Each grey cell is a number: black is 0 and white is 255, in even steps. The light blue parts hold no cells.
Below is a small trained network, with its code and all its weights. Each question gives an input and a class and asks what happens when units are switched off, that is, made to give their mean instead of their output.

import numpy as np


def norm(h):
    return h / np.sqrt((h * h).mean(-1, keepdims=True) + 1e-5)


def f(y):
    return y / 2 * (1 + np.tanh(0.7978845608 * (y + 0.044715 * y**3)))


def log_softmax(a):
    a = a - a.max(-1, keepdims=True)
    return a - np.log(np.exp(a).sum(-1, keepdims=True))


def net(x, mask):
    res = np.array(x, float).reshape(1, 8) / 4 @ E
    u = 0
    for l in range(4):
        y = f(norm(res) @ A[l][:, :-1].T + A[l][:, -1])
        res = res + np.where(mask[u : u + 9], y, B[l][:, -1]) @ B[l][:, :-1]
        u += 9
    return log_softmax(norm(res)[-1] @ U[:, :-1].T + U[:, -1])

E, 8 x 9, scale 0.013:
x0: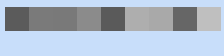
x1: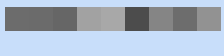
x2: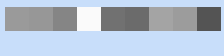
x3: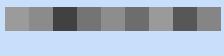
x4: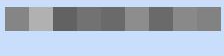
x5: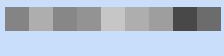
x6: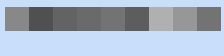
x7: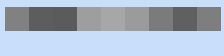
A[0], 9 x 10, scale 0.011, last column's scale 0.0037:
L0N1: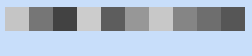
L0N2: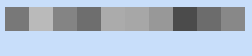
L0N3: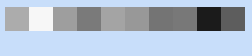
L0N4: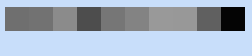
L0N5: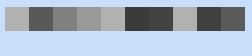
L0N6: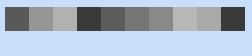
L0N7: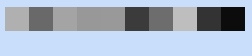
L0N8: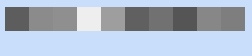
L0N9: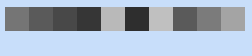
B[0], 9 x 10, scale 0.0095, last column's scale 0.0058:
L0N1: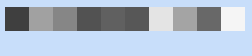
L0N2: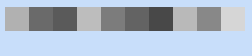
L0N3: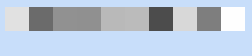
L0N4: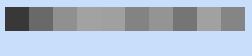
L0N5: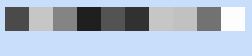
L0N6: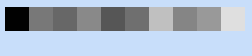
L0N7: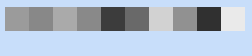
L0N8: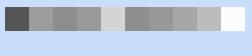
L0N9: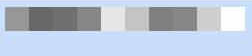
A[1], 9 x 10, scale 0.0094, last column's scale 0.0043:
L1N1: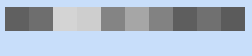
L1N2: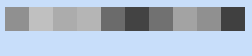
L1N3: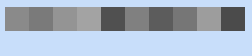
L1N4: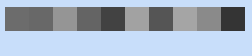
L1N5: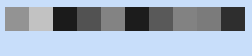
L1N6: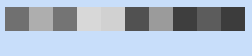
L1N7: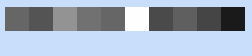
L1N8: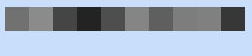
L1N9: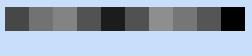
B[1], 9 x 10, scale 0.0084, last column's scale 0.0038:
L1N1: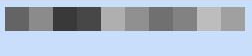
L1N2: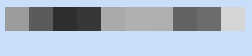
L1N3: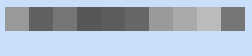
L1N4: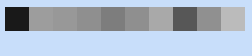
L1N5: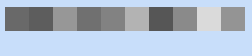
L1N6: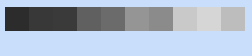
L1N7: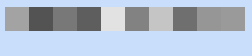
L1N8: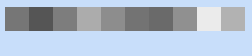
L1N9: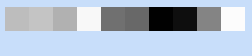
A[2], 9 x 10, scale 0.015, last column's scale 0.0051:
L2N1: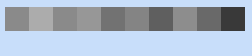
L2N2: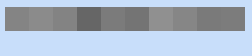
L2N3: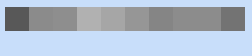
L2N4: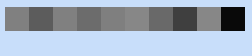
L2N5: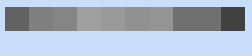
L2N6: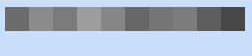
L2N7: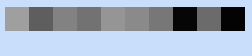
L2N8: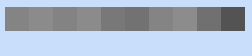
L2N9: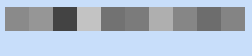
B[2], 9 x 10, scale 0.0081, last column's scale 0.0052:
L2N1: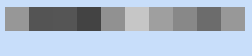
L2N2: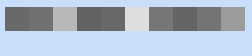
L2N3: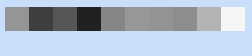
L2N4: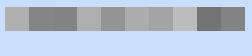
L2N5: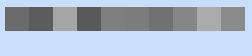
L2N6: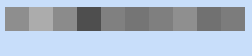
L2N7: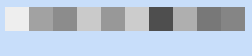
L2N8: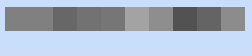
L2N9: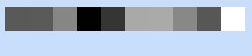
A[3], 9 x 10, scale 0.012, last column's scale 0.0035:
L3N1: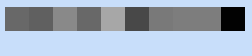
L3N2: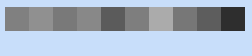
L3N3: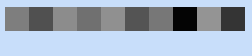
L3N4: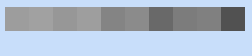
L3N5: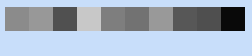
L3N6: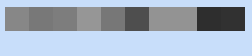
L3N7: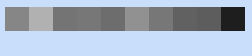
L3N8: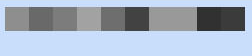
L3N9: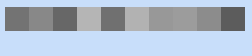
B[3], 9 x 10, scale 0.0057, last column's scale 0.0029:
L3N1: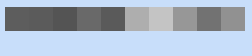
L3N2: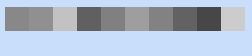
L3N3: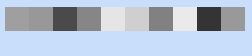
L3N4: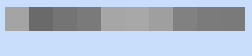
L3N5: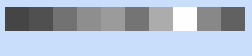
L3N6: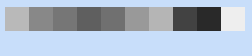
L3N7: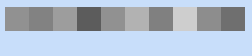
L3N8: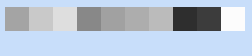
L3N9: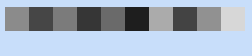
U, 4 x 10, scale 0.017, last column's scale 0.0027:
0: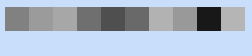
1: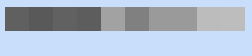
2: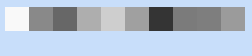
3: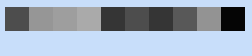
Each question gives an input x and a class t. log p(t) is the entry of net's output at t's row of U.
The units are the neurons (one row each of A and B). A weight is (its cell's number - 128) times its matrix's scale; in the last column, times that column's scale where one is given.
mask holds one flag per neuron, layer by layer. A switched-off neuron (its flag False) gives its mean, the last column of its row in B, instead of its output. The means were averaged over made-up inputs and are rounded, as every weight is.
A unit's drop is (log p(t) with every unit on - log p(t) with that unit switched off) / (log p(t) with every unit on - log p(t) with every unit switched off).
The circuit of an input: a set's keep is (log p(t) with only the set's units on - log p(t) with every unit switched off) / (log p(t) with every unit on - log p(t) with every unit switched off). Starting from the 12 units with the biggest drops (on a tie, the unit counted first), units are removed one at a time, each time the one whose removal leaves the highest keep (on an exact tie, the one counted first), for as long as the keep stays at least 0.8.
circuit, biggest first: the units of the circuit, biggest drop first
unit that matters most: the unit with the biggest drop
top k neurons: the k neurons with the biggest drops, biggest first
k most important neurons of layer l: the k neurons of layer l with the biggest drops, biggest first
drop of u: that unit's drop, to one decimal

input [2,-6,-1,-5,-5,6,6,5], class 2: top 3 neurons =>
[L0N5, L0N6, L0N8]
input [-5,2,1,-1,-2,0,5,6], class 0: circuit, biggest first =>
[L0N7]
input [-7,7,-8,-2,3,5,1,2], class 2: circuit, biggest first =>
[L0N6, L0N1]
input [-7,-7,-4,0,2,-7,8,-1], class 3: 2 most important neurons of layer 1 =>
[L1N9, L1N8]
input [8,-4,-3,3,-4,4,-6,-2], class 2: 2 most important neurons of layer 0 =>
[L0N1, L0N5]
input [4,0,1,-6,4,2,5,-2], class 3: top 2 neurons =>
[L0N9, L0N8]
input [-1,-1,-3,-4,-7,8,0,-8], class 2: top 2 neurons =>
[L0N3, L0N2]
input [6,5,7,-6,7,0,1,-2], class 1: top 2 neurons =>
[L0N8, L0N5]
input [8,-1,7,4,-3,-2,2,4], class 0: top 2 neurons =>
[L0N1, L0N9]
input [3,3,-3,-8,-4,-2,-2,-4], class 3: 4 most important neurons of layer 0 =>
[L0N9, L0N6, L0N8, L0N3]
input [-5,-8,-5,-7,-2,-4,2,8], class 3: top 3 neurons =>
[L0N9, L1N9, L0N3]
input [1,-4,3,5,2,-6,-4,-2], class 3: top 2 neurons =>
[L0N7, L0N8]
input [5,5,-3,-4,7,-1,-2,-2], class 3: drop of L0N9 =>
0.2
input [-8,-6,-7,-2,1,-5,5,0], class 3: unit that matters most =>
L1N9
